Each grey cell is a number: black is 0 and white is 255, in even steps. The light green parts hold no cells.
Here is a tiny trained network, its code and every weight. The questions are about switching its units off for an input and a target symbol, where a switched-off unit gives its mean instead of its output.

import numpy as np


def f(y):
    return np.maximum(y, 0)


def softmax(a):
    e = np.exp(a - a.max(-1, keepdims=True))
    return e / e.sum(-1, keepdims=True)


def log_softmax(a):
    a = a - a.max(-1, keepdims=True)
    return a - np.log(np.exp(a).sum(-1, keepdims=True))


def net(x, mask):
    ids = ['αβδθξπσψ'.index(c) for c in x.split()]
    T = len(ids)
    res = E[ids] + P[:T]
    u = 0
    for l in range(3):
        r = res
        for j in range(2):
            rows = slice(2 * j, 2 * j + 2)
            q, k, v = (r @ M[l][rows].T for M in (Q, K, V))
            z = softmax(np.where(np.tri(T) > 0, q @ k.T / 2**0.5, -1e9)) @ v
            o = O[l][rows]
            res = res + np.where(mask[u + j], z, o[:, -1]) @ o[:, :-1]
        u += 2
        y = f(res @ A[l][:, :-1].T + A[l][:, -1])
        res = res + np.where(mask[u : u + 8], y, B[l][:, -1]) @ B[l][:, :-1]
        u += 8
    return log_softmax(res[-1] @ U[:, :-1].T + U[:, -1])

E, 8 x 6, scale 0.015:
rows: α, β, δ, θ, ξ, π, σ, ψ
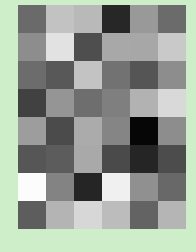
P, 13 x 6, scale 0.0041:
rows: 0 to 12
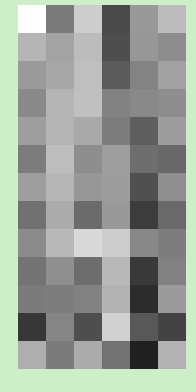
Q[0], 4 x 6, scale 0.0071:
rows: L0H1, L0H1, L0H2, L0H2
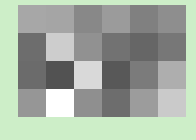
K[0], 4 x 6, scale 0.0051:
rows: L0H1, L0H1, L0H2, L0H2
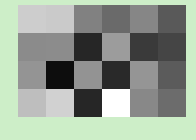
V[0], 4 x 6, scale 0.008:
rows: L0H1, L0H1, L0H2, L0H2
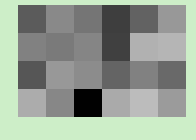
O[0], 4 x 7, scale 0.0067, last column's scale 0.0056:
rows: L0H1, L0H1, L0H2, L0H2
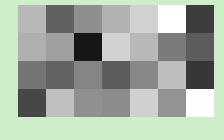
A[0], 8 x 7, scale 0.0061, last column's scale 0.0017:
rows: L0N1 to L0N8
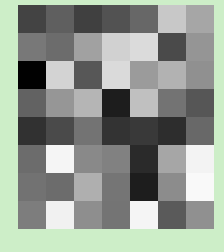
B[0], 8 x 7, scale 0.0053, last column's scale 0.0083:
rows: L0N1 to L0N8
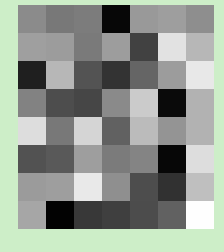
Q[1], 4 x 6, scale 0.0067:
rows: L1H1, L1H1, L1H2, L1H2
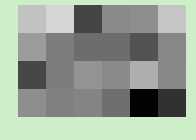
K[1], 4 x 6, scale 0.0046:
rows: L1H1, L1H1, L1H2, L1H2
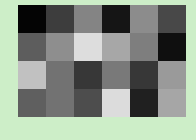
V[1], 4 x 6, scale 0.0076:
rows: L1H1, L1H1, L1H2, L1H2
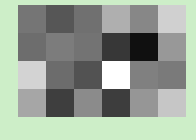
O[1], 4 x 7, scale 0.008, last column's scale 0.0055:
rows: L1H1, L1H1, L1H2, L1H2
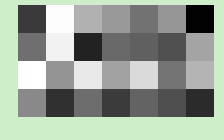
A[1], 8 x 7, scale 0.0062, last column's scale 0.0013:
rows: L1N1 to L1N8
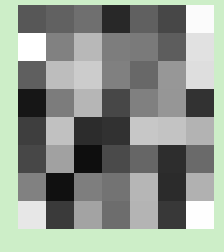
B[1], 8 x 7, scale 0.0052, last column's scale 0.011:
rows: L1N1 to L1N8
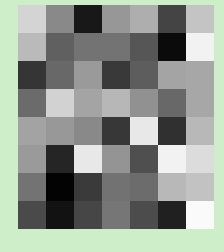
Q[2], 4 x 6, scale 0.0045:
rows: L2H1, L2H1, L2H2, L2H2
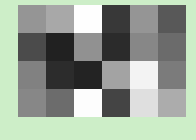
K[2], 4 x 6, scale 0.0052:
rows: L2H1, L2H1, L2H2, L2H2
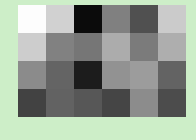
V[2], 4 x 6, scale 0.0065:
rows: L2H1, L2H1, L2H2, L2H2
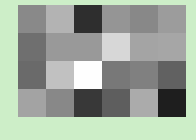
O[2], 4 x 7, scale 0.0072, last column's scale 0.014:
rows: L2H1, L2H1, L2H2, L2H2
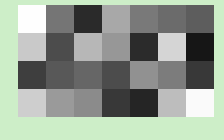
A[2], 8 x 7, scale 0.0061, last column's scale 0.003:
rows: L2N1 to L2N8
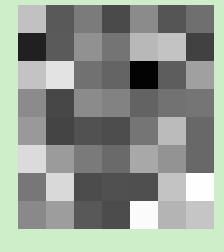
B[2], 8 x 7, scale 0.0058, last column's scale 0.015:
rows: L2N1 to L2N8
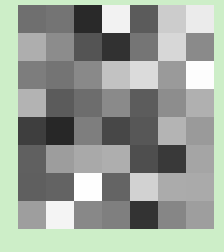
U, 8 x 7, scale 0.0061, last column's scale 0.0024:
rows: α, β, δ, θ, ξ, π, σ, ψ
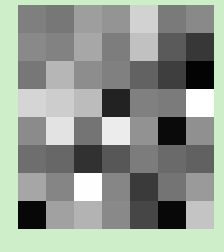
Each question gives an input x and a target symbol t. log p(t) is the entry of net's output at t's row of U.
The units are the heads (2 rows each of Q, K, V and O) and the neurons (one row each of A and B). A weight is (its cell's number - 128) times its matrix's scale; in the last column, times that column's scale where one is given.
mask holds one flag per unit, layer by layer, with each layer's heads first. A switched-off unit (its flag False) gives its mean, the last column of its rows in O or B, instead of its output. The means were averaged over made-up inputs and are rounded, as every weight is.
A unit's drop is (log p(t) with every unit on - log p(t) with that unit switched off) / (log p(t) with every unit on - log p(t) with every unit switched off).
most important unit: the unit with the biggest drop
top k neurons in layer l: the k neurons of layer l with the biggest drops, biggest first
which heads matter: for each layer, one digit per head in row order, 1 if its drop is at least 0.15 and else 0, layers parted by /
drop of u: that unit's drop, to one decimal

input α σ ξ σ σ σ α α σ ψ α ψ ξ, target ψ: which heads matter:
00 / 11 / 01
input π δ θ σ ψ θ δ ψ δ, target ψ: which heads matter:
01 / 11 / 01
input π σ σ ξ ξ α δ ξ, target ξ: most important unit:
L0H2
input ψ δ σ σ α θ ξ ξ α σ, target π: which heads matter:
11 / 11 / 00
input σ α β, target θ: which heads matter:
00 / 00 / 01
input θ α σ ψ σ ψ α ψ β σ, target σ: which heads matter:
00 / 11 / 10
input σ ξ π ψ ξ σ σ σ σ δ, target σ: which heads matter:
01 / 01 / 10
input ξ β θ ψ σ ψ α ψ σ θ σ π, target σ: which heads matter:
01 / 01 / 10
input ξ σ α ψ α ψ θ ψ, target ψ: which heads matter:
00 / 00 / 01
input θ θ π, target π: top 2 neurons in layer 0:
[L0N3 L0N5]
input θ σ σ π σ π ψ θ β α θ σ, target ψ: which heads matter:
00 / 01 / 10
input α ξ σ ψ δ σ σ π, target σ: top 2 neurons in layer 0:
[L0N5 L0N8]
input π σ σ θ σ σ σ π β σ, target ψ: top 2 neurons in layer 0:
[L0N7 L0N5]
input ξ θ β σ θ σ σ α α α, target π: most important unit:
L0N8
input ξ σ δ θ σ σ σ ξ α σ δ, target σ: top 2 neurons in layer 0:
[L0N3 L0N5]
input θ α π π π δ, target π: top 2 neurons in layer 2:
[L2N6 L2N8]
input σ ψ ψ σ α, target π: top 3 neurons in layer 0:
[L0N8 L0N4 L0N2]
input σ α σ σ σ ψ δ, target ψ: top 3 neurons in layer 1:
[L1N1 L1N3 L1N8]
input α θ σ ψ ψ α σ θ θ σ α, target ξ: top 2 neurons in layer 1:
[L1N6 L1N4]
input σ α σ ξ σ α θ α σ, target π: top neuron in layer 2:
[L2N5]
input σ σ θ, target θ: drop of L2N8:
0.2
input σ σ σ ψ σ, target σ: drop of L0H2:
0.2
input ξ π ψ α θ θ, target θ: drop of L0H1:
0.1
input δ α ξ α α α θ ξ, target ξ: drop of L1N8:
0.0
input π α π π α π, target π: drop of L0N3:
0.1
